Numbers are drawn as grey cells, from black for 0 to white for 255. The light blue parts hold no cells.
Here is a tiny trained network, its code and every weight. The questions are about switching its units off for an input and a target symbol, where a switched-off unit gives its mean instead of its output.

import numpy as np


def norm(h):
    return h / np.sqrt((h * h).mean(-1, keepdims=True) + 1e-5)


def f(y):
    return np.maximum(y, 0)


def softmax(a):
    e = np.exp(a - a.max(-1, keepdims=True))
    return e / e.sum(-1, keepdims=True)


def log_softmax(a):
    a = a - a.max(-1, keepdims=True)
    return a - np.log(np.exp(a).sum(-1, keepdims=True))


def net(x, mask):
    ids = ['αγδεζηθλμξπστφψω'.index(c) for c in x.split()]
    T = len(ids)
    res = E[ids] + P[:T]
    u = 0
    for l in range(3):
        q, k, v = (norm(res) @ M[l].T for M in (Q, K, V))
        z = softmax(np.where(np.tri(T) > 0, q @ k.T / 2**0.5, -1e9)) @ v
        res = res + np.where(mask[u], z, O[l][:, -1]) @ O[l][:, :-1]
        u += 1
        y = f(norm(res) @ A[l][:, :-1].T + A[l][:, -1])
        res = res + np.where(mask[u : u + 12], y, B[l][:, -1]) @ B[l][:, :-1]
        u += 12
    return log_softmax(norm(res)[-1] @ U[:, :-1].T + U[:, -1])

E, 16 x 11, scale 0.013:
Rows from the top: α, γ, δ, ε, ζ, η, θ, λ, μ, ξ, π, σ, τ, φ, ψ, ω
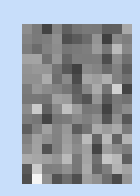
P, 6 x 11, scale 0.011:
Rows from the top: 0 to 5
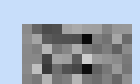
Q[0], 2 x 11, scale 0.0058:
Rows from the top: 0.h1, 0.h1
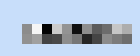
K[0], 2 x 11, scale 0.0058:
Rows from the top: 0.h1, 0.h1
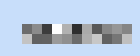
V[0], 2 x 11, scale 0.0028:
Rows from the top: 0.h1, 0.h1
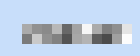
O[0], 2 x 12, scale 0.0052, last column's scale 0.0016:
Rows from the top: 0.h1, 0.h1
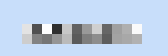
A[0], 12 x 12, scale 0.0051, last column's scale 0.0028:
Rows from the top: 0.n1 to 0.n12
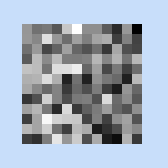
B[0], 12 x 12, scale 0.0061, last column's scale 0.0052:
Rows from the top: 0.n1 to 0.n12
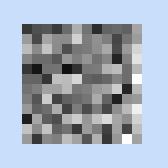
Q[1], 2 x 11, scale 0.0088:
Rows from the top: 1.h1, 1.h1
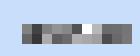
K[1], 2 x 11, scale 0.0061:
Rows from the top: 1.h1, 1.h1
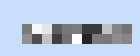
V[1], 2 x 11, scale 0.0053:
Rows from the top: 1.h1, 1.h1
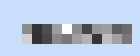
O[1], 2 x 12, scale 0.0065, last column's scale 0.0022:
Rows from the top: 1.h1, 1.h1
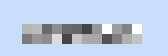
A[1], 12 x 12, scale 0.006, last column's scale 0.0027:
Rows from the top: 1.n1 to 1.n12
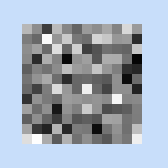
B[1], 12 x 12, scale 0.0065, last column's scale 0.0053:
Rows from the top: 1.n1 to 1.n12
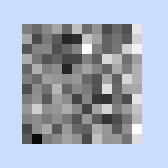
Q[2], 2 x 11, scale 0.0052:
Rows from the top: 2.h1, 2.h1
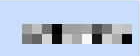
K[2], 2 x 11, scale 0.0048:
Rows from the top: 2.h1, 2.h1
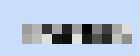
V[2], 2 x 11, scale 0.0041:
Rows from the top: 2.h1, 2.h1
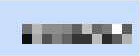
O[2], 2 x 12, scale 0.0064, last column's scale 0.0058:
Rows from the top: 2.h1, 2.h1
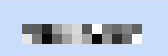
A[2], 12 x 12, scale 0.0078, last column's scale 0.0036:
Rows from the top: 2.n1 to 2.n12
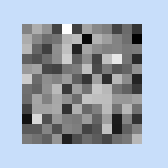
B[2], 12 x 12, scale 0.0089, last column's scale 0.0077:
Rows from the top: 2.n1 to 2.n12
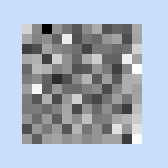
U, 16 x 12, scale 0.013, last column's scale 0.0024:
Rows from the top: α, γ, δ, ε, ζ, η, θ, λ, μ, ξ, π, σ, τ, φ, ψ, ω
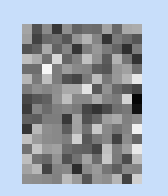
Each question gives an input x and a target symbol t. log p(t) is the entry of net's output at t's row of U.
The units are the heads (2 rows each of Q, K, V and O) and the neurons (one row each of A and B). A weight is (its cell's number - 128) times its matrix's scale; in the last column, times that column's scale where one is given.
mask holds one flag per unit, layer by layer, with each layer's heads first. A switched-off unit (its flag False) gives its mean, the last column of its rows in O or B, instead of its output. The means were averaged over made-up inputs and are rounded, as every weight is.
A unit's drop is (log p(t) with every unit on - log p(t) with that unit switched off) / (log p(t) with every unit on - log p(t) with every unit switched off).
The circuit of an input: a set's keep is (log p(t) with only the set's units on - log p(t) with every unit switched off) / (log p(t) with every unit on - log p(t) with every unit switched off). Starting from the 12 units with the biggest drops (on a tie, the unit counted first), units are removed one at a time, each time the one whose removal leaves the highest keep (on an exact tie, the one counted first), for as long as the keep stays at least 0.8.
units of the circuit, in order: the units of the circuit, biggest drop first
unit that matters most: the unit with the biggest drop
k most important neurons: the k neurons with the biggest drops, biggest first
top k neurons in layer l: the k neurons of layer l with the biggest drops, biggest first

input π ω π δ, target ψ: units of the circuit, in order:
(1.h1, 2.n1, 2.n4)
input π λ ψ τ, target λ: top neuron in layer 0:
(0.n10)
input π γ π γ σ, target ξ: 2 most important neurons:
(0.n6, 0.n10)
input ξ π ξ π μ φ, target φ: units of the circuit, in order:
(0.n5, 1.n4)
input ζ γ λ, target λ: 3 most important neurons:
(0.n12, 2.n4, 0.n10)
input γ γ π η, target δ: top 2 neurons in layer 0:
(0.n6, 0.n3)
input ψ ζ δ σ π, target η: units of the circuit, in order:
(0.h1, 1.h1)
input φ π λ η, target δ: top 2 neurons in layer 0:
(0.n3, 0.n6)
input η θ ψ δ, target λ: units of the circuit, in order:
(1.n7, 2.n4, 2.n8)
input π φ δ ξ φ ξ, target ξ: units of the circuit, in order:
(0.n5, 2.n11)
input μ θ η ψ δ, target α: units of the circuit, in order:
(0.h1, 2.n6)
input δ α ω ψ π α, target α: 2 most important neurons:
(0.n12, 2.n6)
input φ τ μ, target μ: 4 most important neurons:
(0.n1, 0.n10, 0.n5, 0.n11)
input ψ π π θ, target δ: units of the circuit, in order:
(2.n3)
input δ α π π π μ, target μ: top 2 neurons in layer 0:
(0.n1, 0.n5)
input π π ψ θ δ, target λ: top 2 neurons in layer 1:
(1.n3, 1.n11)
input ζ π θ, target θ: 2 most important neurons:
(0.n6, 2.n10)
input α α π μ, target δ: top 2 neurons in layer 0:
(0.n5, 0.n6)
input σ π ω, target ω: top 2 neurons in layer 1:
(1.n12, 1.n9)
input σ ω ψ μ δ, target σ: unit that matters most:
0.n5
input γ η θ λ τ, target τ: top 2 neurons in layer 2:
(2.n5, 2.n11)
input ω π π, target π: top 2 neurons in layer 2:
(2.n11, 2.n5)
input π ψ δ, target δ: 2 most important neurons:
(1.n2, 2.n5)
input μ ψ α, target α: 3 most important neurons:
(0.n12, 2.n6, 0.n11)
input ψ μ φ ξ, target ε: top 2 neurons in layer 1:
(1.n1, 1.n3)
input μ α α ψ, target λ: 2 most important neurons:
(2.n4, 1.n12)
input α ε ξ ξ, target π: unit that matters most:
0.n6
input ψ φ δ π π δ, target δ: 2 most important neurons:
(1.n2, 0.n10)
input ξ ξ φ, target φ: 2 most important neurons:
(0.n5, 1.n4)
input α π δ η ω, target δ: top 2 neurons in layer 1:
(1.n12, 1.n11)
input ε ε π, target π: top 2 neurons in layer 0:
(0.n8, 0.n10)
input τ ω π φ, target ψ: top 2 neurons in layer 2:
(2.n4, 2.n1)
